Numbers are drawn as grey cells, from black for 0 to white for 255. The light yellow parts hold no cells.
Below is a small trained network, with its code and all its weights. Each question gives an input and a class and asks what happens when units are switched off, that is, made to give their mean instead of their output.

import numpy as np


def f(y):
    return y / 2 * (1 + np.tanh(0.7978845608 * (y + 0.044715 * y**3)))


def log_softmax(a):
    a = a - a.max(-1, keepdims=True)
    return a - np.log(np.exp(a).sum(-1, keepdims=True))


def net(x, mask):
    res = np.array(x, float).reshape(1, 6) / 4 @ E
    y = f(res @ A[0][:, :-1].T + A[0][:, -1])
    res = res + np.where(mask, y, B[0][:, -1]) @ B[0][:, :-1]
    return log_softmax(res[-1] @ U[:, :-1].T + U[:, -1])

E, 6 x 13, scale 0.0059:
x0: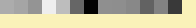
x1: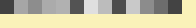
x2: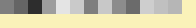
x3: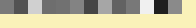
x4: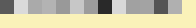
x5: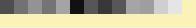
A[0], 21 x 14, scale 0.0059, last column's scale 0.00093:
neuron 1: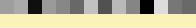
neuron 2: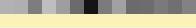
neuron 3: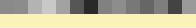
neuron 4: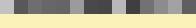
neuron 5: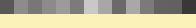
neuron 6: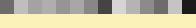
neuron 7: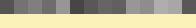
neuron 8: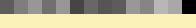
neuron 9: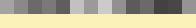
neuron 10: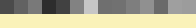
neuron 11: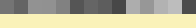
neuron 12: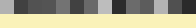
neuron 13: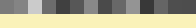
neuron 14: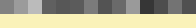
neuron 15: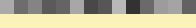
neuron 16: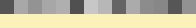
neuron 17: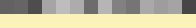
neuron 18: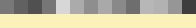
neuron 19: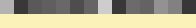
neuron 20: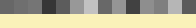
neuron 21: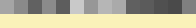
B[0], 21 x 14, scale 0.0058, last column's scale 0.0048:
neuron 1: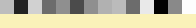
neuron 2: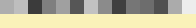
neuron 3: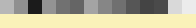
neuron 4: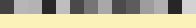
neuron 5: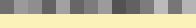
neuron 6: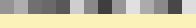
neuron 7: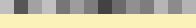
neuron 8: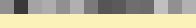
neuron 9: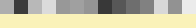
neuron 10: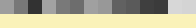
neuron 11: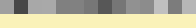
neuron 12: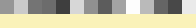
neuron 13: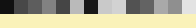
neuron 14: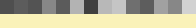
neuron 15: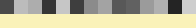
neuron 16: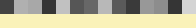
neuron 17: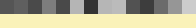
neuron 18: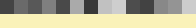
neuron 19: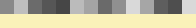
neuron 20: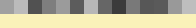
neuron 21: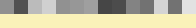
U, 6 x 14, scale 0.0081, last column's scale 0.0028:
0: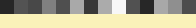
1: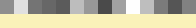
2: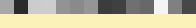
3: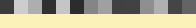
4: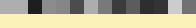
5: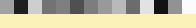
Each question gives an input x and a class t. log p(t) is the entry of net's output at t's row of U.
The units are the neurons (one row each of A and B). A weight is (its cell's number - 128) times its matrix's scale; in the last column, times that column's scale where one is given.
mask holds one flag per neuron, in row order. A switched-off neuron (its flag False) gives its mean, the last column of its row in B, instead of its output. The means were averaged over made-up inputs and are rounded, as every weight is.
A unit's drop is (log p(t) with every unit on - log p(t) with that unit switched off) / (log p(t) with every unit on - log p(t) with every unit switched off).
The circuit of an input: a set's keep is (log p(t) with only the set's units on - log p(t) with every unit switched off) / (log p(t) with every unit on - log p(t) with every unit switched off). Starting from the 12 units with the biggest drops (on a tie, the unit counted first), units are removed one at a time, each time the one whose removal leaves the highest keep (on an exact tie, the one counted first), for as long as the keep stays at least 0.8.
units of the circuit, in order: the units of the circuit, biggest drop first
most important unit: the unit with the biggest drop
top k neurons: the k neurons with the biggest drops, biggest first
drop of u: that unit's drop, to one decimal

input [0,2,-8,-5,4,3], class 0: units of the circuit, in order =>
[neuron 13]
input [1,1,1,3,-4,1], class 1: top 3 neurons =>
[neuron 1; neuron 12; neuron 19]
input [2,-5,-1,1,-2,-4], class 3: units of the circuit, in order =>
[neuron 4; neuron 15]
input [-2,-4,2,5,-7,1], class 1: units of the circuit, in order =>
[neuron 12; neuron 19]
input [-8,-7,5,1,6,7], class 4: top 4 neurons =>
[neuron 20; neuron 10; neuron 9; neuron 21]
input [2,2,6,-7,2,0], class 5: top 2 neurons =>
[neuron 1; neuron 13]
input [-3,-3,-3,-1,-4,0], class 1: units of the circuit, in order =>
[neuron 12; neuron 19]
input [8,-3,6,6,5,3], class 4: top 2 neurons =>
[neuron 2; neuron 3]
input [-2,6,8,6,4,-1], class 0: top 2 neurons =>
[neuron 18; neuron 17]
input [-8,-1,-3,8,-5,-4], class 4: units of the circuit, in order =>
[neuron 10; neuron 20]
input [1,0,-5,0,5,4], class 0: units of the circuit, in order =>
[neuron 13; neuron 14]
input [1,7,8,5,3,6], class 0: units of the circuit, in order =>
[neuron 17; neuron 18]
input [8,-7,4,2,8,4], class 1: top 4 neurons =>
[neuron 6; neuron 10; neuron 16; neuron 20]
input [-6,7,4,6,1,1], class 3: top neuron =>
[neuron 16]
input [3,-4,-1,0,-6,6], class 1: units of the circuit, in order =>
[neuron 12; neuron 19]
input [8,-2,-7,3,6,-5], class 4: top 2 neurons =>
[neuron 2; neuron 3]
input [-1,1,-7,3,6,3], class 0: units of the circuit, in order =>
[neuron 13; neuron 14]
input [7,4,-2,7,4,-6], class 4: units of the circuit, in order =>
[neuron 3; neuron 2]
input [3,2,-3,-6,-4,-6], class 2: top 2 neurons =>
[neuron 21; neuron 9]
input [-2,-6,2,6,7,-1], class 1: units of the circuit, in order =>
[neuron 6]
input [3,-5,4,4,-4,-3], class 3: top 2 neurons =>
[neuron 4; neuron 15]
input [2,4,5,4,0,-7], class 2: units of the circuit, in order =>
[neuron 9; neuron 21]
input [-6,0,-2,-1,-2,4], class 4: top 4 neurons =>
[neuron 10; neuron 20; neuron 9; neuron 21]
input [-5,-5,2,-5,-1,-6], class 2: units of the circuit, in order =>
[neuron 21; neuron 9]
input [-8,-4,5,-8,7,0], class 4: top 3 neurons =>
[neuron 20; neuron 10; neuron 12]
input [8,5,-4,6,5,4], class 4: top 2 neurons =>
[neuron 3; neuron 2]
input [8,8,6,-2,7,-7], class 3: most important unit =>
neuron 16
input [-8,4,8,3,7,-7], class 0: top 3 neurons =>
[neuron 18; neuron 17; neuron 2]
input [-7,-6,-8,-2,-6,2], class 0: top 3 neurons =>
[neuron 13; neuron 14; neuron 2]
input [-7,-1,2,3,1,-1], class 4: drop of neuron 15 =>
0.0
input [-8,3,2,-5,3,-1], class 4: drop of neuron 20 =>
0.2
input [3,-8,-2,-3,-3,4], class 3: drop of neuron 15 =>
0.2
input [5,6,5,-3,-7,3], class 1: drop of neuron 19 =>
0.3
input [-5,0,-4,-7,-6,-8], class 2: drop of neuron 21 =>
0.8
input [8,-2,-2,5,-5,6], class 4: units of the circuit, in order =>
[neuron 3]
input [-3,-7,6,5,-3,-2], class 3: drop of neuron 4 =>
0.6
